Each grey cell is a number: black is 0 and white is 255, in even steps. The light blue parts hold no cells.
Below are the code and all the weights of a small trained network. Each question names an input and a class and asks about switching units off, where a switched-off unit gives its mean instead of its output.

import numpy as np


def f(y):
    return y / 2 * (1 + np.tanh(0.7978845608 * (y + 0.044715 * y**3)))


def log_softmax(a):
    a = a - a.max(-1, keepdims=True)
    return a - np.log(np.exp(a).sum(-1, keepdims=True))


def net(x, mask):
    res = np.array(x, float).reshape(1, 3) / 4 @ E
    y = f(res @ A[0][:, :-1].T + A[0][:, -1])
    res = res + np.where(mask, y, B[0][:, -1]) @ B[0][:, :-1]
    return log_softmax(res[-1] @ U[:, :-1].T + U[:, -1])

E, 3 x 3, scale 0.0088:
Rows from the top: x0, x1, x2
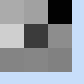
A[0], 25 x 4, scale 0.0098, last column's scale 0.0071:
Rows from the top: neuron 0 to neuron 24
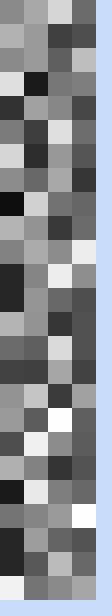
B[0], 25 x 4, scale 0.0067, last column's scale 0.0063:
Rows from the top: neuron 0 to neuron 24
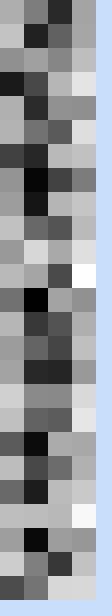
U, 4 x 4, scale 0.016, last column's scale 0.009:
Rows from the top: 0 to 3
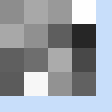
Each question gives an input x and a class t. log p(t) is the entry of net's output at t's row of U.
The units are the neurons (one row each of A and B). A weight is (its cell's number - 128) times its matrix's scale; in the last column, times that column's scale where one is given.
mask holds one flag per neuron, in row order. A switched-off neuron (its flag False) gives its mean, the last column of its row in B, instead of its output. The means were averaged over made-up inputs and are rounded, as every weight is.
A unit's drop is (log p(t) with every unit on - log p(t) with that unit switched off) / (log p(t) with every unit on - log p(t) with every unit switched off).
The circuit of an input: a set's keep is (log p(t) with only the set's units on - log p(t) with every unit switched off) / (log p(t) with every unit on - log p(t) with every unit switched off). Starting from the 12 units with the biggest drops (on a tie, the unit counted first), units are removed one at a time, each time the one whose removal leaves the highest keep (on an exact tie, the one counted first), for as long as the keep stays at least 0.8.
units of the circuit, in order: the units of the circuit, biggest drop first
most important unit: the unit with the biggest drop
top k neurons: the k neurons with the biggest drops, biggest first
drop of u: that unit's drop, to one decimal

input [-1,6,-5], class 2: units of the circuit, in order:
[neuron 3; neuron 6]
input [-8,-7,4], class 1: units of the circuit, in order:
[neuron 11; neuron 23; neuron 0]
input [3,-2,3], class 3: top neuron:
[neuron 17]
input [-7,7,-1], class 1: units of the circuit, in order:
[neuron 17; neuron 5]
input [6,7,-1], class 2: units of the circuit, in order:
[neuron 3; neuron 24]
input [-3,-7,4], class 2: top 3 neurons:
[neuron 20; neuron 18; neuron 8]
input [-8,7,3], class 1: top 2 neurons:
[neuron 17; neuron 5]
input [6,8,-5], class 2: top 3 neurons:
[neuron 3; neuron 24; neuron 6]
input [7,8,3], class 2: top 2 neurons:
[neuron 3; neuron 24]
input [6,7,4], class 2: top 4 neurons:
[neuron 3; neuron 24; neuron 6; neuron 11]
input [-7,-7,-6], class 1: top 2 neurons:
[neuron 11; neuron 23]
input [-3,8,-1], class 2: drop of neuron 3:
0.2
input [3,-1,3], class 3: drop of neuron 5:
0.1
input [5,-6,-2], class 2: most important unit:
neuron 20
